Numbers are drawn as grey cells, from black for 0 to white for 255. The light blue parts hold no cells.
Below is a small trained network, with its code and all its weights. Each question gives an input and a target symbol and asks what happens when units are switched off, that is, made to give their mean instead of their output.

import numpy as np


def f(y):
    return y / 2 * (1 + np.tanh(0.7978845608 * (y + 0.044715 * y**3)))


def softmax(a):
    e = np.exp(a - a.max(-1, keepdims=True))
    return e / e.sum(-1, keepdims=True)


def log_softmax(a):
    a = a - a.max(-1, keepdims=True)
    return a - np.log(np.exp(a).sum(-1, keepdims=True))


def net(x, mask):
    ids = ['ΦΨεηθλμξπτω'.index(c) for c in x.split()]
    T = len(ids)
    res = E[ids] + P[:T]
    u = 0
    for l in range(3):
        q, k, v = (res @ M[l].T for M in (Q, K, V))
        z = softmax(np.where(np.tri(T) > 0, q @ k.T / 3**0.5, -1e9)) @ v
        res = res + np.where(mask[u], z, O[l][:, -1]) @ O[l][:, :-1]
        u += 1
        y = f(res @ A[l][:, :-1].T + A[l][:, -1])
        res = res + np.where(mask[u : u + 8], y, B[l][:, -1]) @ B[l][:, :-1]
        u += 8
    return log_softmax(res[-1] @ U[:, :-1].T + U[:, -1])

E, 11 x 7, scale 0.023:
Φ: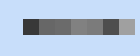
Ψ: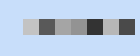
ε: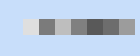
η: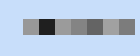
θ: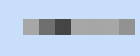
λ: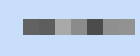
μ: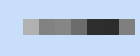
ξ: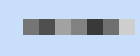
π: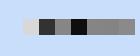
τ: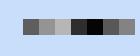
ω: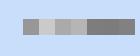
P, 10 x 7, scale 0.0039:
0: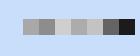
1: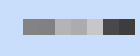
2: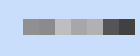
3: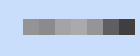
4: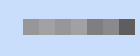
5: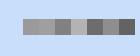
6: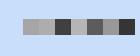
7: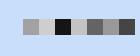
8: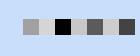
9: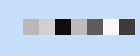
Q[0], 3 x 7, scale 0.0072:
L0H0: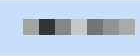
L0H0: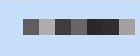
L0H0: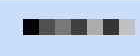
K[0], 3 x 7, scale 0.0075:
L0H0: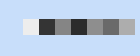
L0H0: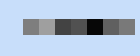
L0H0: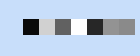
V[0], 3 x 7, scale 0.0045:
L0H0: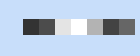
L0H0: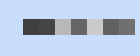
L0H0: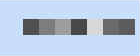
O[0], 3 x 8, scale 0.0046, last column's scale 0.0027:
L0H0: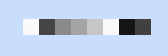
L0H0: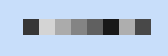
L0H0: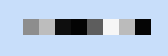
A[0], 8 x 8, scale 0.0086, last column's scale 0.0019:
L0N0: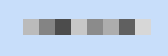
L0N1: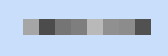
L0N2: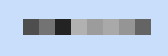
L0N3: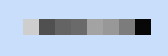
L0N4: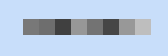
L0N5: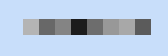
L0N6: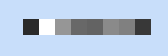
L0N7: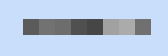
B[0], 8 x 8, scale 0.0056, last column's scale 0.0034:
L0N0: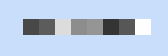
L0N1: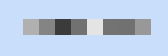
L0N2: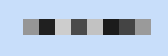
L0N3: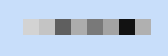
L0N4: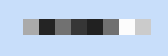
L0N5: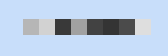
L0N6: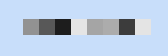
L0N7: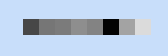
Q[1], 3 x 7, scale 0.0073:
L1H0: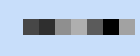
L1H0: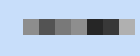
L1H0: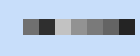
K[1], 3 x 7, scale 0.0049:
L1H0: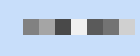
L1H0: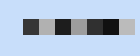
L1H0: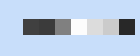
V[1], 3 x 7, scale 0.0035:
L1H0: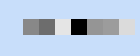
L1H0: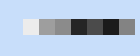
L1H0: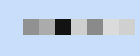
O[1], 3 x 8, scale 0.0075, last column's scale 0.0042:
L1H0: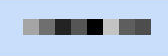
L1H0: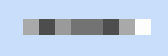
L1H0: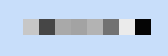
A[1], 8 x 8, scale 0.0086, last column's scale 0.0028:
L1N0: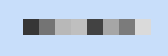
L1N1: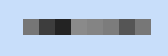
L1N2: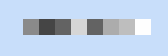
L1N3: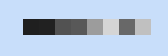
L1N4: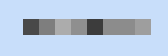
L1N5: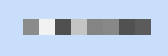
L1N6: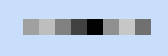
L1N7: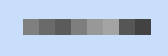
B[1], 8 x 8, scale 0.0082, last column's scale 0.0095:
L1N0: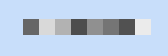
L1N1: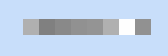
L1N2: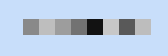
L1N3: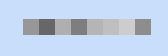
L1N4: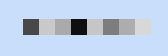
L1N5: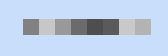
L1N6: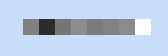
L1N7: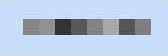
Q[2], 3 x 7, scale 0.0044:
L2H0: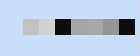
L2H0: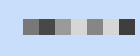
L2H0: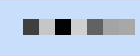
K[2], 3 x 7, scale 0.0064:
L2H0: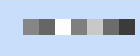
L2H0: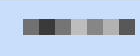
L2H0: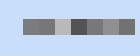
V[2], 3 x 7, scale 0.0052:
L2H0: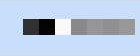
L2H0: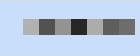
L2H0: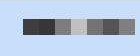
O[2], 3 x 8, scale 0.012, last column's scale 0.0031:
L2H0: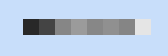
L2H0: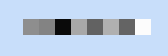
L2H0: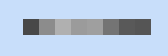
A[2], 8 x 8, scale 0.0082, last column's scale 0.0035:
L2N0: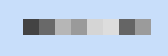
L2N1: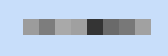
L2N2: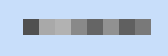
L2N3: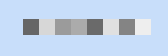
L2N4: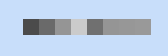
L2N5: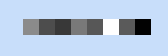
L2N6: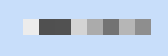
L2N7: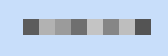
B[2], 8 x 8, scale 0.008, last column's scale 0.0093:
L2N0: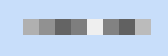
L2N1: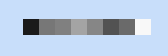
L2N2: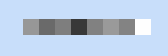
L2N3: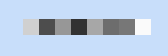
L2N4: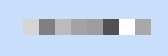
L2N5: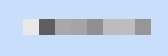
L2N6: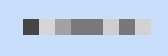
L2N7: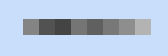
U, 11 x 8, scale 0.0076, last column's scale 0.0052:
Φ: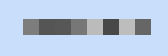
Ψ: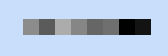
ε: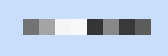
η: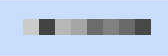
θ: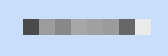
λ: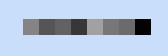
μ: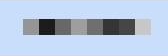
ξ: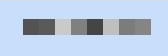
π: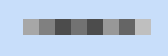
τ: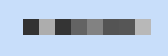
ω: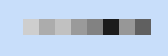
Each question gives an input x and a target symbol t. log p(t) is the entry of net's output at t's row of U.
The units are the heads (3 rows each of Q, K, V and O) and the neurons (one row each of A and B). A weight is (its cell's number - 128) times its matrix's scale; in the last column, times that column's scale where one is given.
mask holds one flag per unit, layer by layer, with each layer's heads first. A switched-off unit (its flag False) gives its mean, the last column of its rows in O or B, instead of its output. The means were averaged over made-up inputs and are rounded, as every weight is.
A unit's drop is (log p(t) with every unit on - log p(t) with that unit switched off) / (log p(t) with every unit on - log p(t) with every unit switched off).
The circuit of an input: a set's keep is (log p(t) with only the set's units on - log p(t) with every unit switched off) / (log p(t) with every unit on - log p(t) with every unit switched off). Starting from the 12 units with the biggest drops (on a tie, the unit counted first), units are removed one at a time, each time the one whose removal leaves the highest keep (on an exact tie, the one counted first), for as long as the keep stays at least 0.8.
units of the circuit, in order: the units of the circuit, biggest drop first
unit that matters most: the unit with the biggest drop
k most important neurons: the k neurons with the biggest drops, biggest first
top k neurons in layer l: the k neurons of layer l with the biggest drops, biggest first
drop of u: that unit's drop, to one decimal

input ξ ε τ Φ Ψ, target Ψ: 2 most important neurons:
[L0N0, L1N0]
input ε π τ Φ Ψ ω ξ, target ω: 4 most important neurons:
[L0N6, L1N5, L1N4, L1N6]
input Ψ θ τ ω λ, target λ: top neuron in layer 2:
[L2N3]
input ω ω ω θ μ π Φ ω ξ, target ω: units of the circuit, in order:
[L0H0, L2H0, L1N5]
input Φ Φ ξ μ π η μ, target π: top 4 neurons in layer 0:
[L0N5, L0N3, L0N4, L0N1]
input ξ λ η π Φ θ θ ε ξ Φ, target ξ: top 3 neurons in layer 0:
[L0N4, L0N5, L0N0]
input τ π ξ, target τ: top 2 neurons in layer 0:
[L0N7, L0N5]
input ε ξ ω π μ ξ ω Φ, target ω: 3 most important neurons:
[L0N6, L1N5, L0N2]
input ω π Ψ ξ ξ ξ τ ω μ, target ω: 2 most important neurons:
[L0N6, L1N5]
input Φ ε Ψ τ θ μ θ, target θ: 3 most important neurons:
[L2N6, L0N0, L0N2]
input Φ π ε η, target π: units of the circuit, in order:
[L2H0, L0H0, L0N5]
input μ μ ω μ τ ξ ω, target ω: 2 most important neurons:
[L2N3, L1N5]
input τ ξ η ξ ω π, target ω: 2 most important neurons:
[L0N5, L0N3]
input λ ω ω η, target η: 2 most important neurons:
[L2N5, L1N5]
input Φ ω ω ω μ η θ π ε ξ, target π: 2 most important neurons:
[L0N5, L1N5]
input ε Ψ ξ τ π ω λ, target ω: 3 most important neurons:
[L0N6, L1N5, L1N6]
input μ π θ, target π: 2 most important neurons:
[L0N4, L0N5]
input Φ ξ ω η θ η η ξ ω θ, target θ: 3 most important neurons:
[L2N6, L0N2, L0N0]
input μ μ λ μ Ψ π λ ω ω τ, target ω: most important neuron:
[L0N6]
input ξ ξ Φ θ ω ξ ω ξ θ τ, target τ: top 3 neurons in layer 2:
[L2N3, L2N4, L2N5]
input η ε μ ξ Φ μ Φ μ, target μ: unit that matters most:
L1N6
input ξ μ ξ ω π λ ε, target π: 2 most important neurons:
[L0N5, L0N3]
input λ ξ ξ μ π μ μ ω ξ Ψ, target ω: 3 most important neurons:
[L0N6, L1N4, L1N5]
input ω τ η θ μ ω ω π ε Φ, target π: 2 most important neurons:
[L0N5, L0N3]
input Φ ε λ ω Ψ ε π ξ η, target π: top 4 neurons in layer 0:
[L0N5, L0N3, L0N1, L0N6]
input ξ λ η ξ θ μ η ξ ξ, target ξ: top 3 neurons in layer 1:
[L1N2, L1N6, L1N4]
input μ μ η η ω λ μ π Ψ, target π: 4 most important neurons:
[L0N5, L0N3, L0N1, L1N4]
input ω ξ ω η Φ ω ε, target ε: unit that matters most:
L1N4
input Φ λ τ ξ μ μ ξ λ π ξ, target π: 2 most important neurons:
[L0N5, L0N3]
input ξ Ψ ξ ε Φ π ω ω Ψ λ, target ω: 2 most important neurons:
[L0N6, L1N5]
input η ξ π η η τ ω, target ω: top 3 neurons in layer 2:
[L2N3, L2N4, L2N6]
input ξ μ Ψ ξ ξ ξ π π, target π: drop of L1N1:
0.1
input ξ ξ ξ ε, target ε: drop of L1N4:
0.2
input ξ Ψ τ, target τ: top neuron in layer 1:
[L1N4]
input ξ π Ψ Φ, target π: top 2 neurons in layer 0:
[L0N5, L0N1]
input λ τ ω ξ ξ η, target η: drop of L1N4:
0.2
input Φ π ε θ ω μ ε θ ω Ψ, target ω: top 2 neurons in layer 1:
[L1N5, L1N4]
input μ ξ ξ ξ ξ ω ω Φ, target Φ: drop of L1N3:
0.3
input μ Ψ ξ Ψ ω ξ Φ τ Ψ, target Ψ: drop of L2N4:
0.1
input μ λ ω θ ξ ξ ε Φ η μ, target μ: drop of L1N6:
0.2
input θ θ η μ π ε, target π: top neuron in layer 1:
[L1N5]
